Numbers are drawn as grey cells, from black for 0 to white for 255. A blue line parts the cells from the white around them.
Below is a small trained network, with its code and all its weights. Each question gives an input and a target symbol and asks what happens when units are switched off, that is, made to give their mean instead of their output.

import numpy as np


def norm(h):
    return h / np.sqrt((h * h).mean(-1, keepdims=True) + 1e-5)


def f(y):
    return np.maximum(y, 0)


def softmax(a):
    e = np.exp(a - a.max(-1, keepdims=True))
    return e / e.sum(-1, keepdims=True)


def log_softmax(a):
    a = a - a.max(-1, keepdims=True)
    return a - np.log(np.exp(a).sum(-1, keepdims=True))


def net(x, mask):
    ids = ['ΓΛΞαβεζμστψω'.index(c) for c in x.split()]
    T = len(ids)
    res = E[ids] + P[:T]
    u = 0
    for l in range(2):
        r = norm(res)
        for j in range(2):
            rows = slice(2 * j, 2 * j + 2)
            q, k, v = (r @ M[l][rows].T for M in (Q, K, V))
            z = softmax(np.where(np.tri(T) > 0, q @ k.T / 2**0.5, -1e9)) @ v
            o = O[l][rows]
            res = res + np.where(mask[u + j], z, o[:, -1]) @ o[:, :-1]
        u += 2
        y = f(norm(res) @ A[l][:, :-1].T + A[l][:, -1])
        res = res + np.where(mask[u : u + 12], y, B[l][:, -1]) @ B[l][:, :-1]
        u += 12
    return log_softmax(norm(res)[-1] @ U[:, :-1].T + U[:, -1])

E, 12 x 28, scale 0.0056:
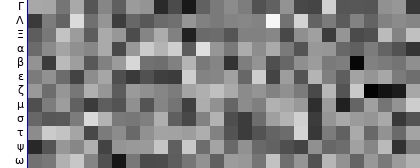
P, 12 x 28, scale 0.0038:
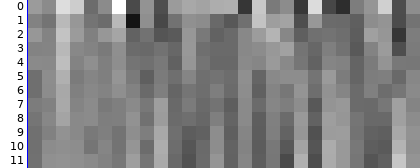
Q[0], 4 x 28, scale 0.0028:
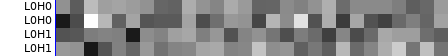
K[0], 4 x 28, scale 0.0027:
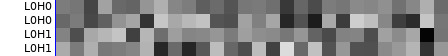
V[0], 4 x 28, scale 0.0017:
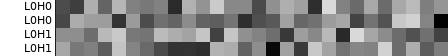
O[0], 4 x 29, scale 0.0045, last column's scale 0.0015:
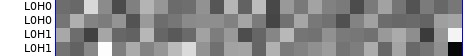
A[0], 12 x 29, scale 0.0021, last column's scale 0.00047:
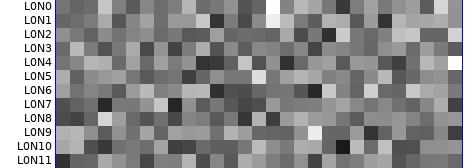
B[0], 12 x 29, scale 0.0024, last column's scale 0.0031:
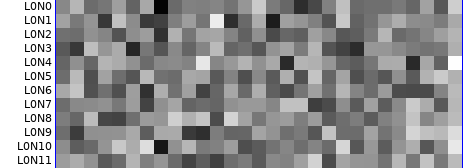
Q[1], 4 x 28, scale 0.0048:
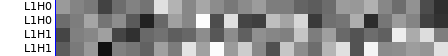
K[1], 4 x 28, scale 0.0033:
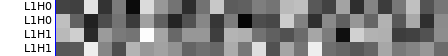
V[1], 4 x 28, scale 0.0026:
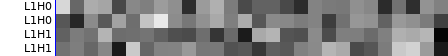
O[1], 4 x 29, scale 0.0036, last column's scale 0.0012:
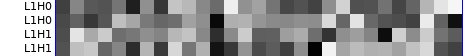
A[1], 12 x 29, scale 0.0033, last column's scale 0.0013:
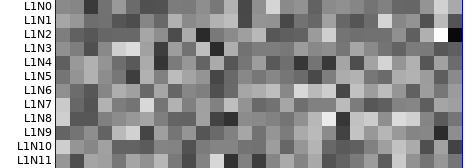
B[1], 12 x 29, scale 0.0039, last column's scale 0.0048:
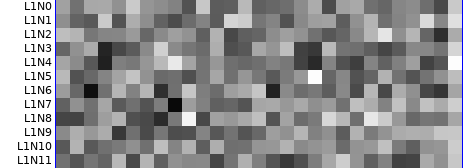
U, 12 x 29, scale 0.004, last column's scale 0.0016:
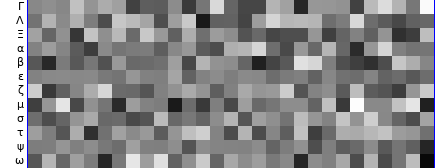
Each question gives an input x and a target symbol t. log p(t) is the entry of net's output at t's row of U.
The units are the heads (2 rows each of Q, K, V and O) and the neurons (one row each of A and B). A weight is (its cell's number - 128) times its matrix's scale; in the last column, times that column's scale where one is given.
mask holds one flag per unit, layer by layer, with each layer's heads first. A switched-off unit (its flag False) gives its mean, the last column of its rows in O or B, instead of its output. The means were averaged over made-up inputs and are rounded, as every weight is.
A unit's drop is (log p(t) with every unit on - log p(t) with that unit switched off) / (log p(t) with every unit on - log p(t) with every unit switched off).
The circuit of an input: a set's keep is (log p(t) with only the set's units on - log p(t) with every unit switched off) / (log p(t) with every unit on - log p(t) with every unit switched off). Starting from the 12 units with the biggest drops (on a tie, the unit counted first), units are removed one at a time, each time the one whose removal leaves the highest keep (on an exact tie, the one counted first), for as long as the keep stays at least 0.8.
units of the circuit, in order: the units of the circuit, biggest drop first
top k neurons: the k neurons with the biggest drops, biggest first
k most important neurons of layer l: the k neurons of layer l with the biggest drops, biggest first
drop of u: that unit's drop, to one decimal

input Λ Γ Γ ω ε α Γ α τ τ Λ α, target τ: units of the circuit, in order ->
(L1H0 L0H1 L1N1)
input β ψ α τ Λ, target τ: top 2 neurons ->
(L1N1 L0N8)
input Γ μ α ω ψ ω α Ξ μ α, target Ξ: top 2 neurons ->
(L1N11 L0N6)
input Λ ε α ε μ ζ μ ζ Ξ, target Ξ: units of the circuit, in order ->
(L0N1 L1N4)
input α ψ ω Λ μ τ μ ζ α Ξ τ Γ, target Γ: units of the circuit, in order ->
(L1H1 L0N10 L1N5)
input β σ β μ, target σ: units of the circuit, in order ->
(L1H0 L1N8)
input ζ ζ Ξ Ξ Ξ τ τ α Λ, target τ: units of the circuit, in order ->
(L1H0 L1N1 L0N8)
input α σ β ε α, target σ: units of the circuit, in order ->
(L0H1 L1H0 L1N8 L1H1)
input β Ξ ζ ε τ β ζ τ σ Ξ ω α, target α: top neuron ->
(L0N4)
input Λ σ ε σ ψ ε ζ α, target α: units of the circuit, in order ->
(L0H1 L1H0 L1N3)
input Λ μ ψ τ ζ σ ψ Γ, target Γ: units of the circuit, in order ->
(L1H1 L0H0 L0N10)
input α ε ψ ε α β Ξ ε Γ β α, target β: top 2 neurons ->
(L0N4 L1N3)
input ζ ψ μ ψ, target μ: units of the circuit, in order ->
(L0H1 L1H0 L1N9)
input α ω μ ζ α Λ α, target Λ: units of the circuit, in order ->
(L1H0 L0H1 L1N10)
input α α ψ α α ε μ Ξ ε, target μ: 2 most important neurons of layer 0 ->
(L0N0 L0N10)
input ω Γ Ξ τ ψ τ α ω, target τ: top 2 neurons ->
(L1N1 L1N4)
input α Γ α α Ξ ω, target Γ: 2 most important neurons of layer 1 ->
(L1N5 L1N3)
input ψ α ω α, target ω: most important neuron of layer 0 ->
(L0N9)
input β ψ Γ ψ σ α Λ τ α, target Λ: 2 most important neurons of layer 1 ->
(L1N10 L1N11)
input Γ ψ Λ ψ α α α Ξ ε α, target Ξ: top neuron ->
(L1N11)
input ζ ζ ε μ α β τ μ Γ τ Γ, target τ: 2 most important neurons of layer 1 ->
(L1N1 L1N11)
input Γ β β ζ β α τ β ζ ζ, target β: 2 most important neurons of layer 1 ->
(L1N1 L1N3)
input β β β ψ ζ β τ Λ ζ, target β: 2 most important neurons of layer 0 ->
(L0N1 L0N7)
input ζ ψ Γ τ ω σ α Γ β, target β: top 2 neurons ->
(L1N11 L0N8)
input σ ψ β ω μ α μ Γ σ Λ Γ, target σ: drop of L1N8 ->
1.0
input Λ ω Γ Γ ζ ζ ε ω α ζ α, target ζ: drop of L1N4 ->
0.1
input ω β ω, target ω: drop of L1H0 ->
0.2
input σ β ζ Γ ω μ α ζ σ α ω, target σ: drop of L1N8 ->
0.2
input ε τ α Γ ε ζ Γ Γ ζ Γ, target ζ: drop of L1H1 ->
0.6
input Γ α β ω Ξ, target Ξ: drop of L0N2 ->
0.0
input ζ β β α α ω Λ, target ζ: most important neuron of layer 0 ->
(L0N8)
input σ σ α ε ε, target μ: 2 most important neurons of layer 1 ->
(L1N9 L1N11)
